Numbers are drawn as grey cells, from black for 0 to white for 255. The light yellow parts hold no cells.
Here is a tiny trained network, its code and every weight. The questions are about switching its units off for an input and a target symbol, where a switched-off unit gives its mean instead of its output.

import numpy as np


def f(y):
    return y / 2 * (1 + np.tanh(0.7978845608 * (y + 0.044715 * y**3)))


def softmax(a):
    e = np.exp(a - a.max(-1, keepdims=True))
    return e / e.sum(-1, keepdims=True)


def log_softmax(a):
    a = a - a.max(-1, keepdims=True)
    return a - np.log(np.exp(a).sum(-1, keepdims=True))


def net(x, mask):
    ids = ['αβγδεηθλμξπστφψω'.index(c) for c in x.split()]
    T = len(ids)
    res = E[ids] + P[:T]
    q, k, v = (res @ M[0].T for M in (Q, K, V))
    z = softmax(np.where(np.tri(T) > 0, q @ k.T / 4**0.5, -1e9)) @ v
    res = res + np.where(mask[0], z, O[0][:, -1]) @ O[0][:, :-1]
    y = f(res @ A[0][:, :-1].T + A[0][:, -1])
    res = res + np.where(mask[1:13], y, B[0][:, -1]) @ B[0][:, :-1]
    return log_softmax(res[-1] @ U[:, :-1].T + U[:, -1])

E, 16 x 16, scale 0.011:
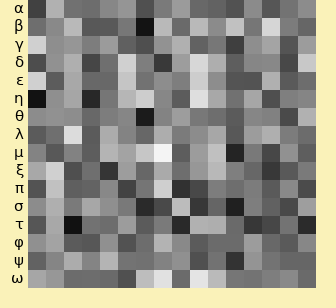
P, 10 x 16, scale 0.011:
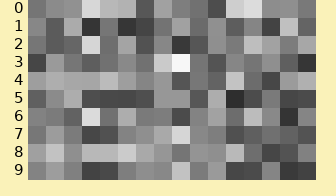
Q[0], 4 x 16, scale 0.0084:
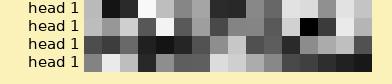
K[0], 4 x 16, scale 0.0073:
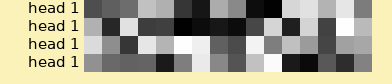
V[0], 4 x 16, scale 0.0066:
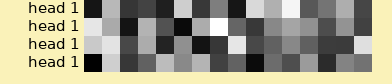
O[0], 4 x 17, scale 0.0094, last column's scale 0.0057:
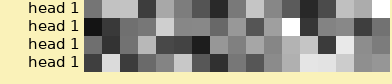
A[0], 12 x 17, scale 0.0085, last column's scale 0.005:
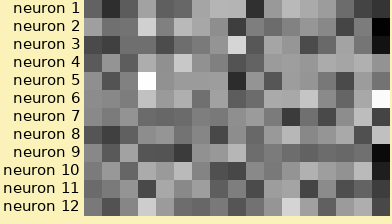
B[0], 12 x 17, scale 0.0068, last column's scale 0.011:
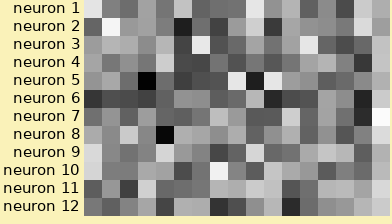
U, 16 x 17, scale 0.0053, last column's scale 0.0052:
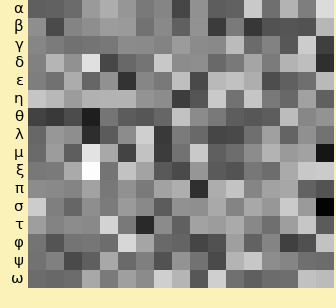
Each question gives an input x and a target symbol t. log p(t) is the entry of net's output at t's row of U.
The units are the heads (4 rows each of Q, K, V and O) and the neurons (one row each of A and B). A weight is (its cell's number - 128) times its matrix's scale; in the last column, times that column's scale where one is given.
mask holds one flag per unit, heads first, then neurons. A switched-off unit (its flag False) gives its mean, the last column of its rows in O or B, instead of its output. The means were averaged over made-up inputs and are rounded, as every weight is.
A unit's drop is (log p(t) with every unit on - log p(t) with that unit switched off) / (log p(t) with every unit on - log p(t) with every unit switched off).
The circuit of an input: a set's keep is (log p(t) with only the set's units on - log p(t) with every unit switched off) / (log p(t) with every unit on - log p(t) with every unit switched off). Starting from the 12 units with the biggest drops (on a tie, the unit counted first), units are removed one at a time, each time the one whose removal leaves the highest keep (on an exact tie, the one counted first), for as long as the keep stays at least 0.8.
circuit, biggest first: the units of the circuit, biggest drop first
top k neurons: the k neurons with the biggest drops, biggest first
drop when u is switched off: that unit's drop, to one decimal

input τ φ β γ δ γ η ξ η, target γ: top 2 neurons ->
(neuron 1; neuron 5)
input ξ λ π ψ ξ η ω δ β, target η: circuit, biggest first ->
(head 1; neuron 10)
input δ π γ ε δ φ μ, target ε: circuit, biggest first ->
(head 1; neuron 5)
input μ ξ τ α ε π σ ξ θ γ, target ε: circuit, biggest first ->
(head 1; neuron 3)
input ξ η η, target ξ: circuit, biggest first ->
(head 1; neuron 12; neuron 5)
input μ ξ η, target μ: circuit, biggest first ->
(head 1; neuron 11; neuron 2)
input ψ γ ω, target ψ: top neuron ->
(neuron 6)
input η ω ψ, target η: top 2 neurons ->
(neuron 10; neuron 6)
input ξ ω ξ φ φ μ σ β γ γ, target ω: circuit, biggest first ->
(head 1; neuron 11; neuron 3)
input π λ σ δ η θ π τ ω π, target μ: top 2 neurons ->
(neuron 11; neuron 9)
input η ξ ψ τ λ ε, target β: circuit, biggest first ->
(head 1; neuron 11)
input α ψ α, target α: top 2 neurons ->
(neuron 6; neuron 4)
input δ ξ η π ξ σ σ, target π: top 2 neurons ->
(neuron 8; neuron 10)
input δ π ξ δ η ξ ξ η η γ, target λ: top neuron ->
(neuron 10)
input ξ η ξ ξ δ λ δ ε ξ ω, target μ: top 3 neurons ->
(neuron 11; neuron 9; neuron 3)
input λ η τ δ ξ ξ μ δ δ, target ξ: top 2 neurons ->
(neuron 12; neuron 5)
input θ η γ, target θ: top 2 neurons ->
(neuron 5; neuron 6)
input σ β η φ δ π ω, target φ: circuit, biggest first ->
(head 1; neuron 6; neuron 8)
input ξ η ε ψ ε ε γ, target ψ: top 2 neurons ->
(neuron 6; neuron 5)
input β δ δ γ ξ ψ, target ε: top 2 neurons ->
(neuron 3; neuron 8)
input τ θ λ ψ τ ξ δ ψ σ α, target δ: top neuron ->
(neuron 7)
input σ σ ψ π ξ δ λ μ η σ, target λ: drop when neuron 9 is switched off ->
0.0
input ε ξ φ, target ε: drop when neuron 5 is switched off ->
1.0
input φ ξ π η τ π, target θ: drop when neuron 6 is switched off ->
-0.1
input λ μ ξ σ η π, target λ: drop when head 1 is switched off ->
1.2
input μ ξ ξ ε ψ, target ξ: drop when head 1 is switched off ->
0.9
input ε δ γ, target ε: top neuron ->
(neuron 5)
